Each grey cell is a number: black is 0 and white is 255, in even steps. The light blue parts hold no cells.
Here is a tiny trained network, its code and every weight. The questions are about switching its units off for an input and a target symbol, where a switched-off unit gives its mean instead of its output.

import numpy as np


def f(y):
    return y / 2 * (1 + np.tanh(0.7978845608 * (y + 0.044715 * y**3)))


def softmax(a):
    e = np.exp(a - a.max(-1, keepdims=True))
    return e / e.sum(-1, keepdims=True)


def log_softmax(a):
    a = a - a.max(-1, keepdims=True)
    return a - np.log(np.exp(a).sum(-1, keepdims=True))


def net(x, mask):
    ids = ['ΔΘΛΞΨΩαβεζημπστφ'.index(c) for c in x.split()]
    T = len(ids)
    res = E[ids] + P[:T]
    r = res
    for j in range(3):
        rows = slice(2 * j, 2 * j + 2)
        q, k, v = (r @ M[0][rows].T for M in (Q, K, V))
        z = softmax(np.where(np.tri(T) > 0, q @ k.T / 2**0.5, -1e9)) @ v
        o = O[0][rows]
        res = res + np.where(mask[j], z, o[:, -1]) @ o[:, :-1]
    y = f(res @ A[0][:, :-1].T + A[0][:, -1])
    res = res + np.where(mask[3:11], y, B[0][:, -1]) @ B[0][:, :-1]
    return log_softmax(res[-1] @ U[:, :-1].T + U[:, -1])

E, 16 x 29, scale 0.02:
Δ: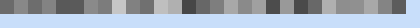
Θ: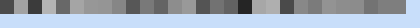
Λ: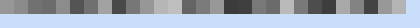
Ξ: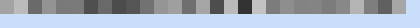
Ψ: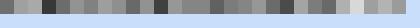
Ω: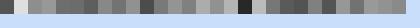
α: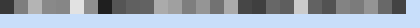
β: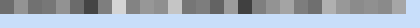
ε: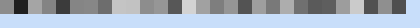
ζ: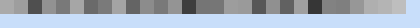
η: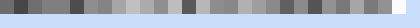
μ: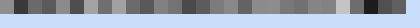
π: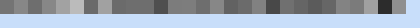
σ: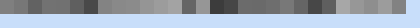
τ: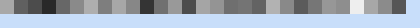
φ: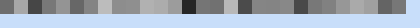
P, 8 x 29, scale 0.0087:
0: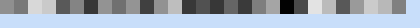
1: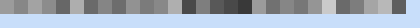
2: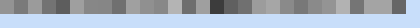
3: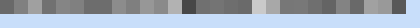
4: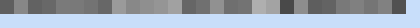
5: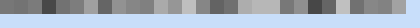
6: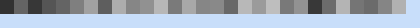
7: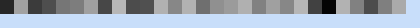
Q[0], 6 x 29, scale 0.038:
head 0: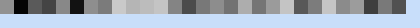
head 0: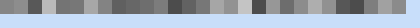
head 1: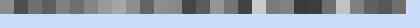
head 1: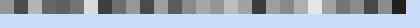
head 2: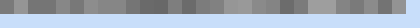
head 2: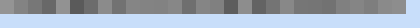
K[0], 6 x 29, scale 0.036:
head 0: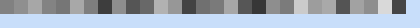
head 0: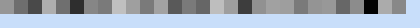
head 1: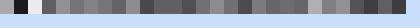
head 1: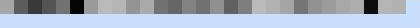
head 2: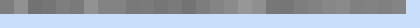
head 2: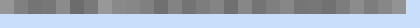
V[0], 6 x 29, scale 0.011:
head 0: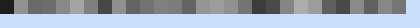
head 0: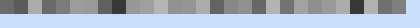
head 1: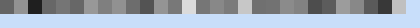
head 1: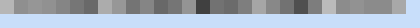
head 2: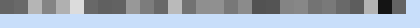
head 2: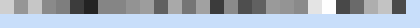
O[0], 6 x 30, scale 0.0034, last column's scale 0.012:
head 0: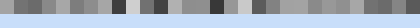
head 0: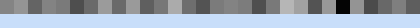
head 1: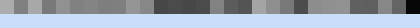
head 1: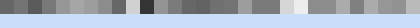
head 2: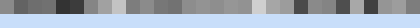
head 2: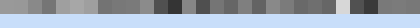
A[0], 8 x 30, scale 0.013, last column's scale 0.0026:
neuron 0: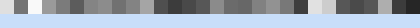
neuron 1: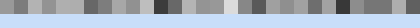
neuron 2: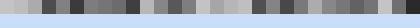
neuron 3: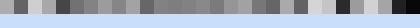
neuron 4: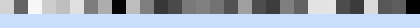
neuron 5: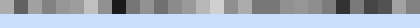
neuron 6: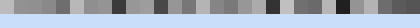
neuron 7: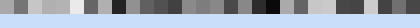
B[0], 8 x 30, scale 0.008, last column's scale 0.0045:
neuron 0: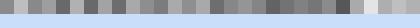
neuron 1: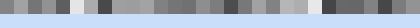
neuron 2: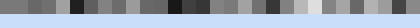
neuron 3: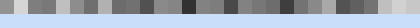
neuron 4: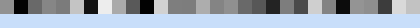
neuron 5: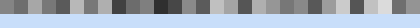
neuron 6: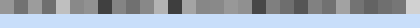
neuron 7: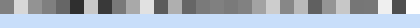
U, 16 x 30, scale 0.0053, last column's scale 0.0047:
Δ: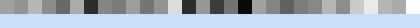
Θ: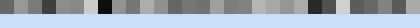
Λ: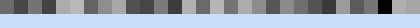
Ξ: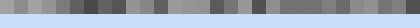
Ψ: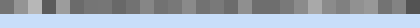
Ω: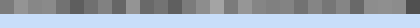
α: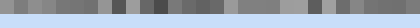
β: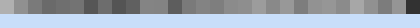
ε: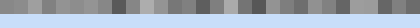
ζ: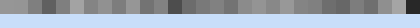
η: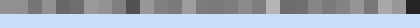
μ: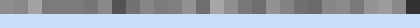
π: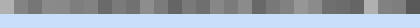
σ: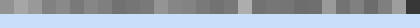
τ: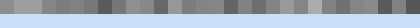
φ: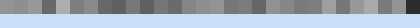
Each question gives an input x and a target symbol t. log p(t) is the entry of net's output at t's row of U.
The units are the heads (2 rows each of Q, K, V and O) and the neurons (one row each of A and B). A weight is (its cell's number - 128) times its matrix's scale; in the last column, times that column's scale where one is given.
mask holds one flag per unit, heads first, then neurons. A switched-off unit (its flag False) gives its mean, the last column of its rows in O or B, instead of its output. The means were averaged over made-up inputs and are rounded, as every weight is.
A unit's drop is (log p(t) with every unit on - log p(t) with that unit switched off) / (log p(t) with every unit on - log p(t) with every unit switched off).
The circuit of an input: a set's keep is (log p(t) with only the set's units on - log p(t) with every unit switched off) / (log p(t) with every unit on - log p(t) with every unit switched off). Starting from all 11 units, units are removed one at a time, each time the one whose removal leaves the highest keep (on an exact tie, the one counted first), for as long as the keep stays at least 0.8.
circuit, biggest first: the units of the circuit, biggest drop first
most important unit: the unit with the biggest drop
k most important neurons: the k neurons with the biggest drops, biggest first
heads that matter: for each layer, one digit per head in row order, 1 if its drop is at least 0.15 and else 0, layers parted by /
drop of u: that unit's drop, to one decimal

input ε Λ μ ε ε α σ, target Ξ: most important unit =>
head 0
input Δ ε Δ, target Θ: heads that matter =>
101
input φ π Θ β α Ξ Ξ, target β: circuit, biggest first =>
(head 1; neuron 2; head 2)
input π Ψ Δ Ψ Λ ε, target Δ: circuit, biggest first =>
(head 2; neuron 3)
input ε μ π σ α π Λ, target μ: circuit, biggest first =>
(neuron 5; head 0; head 1)
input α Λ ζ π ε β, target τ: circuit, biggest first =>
(neuron 1; head 0; head 1)
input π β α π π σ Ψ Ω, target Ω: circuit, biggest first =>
(neuron 2; head 1; head 2)
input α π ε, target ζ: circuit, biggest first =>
(head 0; neuron 3; neuron 1; head 2)
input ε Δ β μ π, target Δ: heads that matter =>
110
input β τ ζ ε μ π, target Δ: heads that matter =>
010
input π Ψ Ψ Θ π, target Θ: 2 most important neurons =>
(neuron 7; neuron 4)
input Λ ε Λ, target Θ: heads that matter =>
101
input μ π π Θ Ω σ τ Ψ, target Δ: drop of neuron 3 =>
-0.1
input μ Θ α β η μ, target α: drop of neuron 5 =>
0.1
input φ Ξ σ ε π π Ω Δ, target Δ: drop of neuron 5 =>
0.0
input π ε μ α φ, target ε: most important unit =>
head 0
